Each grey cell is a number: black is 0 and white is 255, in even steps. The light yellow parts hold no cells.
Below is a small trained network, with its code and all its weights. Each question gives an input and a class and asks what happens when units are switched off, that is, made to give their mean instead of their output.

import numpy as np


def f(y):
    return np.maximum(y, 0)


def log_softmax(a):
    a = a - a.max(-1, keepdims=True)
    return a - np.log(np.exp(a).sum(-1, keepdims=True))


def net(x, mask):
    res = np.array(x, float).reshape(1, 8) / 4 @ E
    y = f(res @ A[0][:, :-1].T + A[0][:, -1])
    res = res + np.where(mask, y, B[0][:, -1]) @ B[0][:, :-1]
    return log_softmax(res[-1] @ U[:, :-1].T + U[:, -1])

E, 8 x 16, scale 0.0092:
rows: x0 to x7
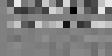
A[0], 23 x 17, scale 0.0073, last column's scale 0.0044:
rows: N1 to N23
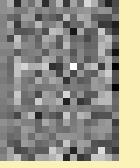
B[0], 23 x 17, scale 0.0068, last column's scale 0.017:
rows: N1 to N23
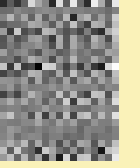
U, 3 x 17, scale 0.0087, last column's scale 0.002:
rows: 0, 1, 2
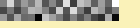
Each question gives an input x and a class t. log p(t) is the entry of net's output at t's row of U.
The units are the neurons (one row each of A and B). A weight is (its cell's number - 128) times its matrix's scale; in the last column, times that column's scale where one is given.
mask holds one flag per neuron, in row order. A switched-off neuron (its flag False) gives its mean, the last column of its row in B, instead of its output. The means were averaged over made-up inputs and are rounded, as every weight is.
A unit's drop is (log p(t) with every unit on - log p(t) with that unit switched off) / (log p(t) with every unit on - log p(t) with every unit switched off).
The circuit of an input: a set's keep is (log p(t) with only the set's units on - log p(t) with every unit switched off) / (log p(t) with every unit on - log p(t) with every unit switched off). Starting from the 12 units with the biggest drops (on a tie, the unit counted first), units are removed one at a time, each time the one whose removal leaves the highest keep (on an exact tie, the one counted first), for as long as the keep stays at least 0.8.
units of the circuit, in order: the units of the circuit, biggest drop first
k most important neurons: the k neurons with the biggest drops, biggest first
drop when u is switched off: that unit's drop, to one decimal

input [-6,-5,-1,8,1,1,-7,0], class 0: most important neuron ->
N23
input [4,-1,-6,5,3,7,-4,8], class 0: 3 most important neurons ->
N23, N1, N15
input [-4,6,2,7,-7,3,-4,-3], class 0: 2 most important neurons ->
N23, N10
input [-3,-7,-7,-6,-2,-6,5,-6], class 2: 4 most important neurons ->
N10, N23, N15, N12
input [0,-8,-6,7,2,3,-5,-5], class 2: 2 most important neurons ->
N10, N17
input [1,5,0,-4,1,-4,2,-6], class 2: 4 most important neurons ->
N22, N5, N23, N15
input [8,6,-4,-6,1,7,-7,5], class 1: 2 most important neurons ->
N14, N11
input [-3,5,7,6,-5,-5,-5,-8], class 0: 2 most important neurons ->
N23, N10
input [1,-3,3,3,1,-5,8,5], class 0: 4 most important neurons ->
N22, N5, N23, N15
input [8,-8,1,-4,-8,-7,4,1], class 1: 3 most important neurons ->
N14, N11, N6
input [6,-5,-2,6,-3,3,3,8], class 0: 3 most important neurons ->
N23, N15, N1
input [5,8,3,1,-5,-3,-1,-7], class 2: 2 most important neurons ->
N22, N5
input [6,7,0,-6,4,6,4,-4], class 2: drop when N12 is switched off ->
0.1
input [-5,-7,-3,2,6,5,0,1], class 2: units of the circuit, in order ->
N10
